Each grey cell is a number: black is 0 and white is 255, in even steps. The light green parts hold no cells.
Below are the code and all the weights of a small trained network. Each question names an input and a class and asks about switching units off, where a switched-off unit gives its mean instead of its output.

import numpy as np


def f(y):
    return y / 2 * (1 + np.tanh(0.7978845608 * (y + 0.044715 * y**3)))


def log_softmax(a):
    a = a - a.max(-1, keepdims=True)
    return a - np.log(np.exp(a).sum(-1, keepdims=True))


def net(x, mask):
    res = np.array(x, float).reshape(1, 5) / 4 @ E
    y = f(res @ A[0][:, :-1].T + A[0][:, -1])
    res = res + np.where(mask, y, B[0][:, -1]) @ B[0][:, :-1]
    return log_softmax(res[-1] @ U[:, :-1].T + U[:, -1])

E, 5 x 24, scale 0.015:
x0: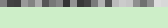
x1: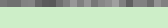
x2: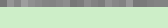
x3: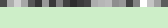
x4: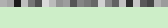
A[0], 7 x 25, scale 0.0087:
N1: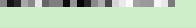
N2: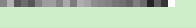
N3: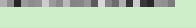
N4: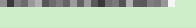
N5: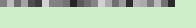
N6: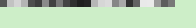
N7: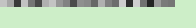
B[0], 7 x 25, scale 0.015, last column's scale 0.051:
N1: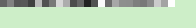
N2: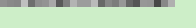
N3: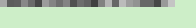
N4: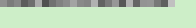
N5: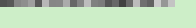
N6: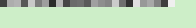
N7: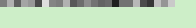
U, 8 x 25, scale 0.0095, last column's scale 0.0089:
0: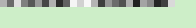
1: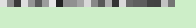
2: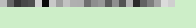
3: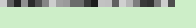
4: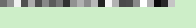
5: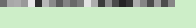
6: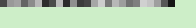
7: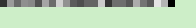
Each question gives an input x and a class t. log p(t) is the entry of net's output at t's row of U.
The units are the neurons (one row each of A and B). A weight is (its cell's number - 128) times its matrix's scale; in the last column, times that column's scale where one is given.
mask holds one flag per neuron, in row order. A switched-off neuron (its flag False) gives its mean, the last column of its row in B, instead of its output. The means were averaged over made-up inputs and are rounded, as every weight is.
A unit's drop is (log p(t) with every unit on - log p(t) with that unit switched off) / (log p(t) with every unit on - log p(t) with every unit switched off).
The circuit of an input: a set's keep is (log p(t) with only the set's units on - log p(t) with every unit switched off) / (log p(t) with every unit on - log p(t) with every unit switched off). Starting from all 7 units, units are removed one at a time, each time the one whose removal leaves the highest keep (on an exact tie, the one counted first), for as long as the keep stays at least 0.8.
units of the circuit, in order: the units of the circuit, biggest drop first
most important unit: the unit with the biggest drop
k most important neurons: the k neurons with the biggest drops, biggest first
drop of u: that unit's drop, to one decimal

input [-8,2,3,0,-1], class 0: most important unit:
N6
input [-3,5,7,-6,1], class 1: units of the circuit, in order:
[N1 N6]
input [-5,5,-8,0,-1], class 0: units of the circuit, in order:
[N6 N1 N7]
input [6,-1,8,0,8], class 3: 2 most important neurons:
[N3 N6]
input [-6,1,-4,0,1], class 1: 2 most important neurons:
[N6 N1]
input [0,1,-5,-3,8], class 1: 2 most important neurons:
[N1 N2]
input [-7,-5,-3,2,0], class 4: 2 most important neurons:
[N1 N7]
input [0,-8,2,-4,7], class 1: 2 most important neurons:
[N1 N2]
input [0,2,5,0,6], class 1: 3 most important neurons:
[N1 N6 N3]
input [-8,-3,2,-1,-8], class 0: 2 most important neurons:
[N6 N1]
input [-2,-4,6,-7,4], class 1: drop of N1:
0.4
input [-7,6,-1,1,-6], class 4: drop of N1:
0.7
